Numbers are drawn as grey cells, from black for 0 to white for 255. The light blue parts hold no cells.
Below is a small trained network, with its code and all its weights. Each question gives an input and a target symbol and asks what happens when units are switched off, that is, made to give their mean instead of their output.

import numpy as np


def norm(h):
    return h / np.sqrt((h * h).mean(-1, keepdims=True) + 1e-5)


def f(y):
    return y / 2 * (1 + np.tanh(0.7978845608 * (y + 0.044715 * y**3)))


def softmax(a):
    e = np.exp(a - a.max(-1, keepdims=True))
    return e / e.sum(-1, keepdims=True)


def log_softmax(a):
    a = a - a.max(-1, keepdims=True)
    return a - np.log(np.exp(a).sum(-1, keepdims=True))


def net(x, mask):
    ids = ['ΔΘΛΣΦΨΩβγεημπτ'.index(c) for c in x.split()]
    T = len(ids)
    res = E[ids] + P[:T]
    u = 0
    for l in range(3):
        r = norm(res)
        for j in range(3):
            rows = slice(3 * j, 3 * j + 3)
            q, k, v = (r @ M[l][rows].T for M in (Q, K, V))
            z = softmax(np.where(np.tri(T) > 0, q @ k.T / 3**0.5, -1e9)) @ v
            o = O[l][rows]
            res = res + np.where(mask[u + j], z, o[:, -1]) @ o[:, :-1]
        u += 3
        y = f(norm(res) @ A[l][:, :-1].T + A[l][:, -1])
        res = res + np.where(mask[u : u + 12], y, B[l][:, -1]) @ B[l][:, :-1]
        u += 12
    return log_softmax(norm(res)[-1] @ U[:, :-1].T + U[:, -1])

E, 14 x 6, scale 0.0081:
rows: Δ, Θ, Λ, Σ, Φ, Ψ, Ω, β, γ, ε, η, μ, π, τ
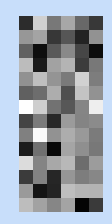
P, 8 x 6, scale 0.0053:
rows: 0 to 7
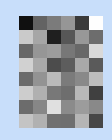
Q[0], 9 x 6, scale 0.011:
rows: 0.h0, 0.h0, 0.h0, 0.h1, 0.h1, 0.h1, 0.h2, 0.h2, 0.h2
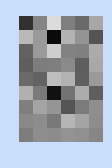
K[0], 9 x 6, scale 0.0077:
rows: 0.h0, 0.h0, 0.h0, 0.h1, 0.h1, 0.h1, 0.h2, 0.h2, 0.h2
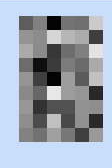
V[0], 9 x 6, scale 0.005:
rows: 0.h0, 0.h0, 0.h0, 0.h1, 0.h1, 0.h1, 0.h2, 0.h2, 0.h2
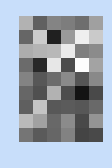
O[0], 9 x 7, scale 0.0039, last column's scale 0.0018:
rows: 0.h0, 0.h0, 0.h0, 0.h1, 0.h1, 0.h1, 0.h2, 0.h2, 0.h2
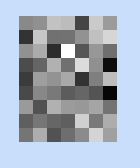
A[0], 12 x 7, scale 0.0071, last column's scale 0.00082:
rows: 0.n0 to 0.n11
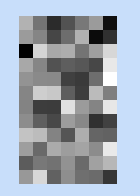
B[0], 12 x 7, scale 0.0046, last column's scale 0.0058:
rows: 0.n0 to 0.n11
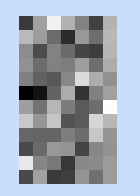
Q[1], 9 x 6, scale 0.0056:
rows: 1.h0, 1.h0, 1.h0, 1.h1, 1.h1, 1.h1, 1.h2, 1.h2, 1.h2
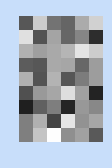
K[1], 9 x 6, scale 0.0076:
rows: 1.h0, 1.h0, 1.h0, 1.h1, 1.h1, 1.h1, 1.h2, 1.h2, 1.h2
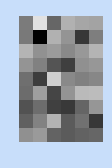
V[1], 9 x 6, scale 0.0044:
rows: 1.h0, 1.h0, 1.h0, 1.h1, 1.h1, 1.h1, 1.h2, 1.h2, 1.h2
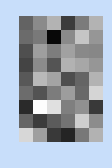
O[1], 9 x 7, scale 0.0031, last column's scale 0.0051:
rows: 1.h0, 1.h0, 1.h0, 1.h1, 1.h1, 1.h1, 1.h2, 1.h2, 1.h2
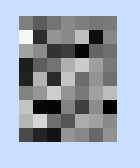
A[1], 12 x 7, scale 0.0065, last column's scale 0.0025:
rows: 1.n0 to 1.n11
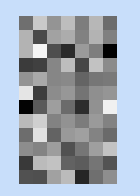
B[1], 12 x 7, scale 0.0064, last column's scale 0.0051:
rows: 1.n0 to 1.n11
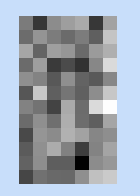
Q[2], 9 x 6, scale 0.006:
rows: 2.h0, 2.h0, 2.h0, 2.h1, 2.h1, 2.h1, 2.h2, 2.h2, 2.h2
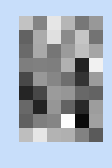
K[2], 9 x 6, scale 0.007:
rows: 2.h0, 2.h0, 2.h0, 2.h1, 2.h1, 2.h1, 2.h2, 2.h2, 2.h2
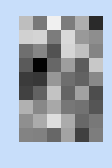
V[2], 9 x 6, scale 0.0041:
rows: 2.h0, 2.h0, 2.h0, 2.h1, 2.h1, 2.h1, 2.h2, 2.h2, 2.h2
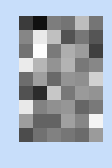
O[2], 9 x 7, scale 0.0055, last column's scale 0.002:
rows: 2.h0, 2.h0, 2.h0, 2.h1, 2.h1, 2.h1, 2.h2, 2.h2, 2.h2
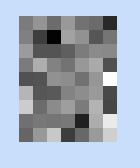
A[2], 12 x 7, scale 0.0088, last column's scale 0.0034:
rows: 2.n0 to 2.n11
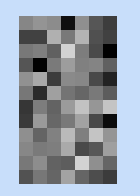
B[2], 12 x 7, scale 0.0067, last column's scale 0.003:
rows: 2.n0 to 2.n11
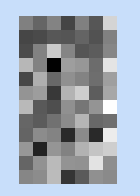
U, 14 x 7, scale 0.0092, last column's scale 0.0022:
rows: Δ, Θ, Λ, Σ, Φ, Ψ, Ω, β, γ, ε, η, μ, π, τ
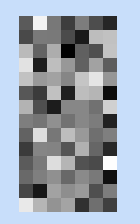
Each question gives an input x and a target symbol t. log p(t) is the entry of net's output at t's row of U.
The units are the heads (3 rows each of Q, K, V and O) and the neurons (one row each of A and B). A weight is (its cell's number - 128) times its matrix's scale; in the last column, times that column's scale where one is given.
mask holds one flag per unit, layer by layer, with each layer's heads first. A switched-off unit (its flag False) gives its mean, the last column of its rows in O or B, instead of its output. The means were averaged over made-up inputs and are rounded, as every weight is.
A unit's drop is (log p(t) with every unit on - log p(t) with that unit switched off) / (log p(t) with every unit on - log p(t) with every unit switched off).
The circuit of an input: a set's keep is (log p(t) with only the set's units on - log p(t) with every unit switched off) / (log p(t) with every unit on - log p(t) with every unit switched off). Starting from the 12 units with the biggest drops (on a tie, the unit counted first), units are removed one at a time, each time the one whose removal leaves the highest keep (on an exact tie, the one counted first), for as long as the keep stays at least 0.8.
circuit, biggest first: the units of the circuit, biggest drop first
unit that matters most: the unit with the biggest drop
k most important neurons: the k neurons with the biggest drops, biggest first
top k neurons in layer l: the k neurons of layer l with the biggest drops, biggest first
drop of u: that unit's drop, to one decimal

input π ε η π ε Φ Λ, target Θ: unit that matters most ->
1.h0
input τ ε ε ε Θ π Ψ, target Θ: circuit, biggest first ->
(0.h1; 1.n10)
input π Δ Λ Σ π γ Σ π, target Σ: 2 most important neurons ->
(0.n6; 0.n7)
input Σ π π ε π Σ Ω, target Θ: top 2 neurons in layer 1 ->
(1.n3; 1.n10)
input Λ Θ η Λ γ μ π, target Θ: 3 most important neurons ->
(1.n5; 1.n3; 1.n1)
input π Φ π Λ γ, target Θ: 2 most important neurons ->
(0.n2; 1.n10)
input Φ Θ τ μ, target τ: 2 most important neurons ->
(0.n7; 1.n2)
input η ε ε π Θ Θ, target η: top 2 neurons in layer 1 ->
(1.n2; 1.n8)
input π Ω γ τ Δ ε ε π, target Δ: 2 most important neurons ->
(1.n5; 1.n6)
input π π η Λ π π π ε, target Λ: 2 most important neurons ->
(0.n1; 1.n6)
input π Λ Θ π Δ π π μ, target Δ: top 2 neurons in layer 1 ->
(1.n6; 1.n8)
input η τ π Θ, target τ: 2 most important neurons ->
(1.n2; 0.n11)
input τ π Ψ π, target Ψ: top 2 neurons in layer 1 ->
(1.n6; 1.n3)
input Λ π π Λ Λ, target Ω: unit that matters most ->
0.h0
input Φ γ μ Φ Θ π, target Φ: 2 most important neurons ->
(1.n3; 2.n10)
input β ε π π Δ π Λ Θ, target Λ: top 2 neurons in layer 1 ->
(1.n2; 1.n6)
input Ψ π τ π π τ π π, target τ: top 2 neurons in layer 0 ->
(0.n7; 0.n6)
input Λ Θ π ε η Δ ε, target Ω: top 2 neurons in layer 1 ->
(1.n5; 1.n3)
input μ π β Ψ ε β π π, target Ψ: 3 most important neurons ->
(2.n10; 2.n1; 1.n6)
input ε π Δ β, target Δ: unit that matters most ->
0.h0
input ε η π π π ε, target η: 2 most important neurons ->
(1.n2; 2.n2)
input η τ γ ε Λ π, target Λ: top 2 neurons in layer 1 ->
(1.n6; 1.n5)
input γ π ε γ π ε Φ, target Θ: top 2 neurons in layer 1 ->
(1.n10; 1.n0)
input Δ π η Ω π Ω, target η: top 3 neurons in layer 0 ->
(0.n0; 0.n5; 0.n1)
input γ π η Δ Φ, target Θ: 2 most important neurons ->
(0.n2; 1.n3)
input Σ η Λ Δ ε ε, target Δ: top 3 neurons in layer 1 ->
(1.n6; 1.n8; 1.n7)
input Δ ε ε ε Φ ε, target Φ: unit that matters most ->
0.h1
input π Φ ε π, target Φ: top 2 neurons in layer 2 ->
(2.n10; 2.n6)
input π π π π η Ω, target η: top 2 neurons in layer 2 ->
(2.n2; 2.n3)
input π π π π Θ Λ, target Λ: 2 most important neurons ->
(0.n7; 0.n1)
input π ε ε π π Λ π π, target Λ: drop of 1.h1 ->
0.0
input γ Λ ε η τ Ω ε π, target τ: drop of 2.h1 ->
0.1
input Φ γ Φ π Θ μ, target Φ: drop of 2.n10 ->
0.2
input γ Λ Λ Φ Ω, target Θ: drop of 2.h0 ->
0.3
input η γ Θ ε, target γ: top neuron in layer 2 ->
(2.n4)
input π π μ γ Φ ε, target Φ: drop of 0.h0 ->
0.2
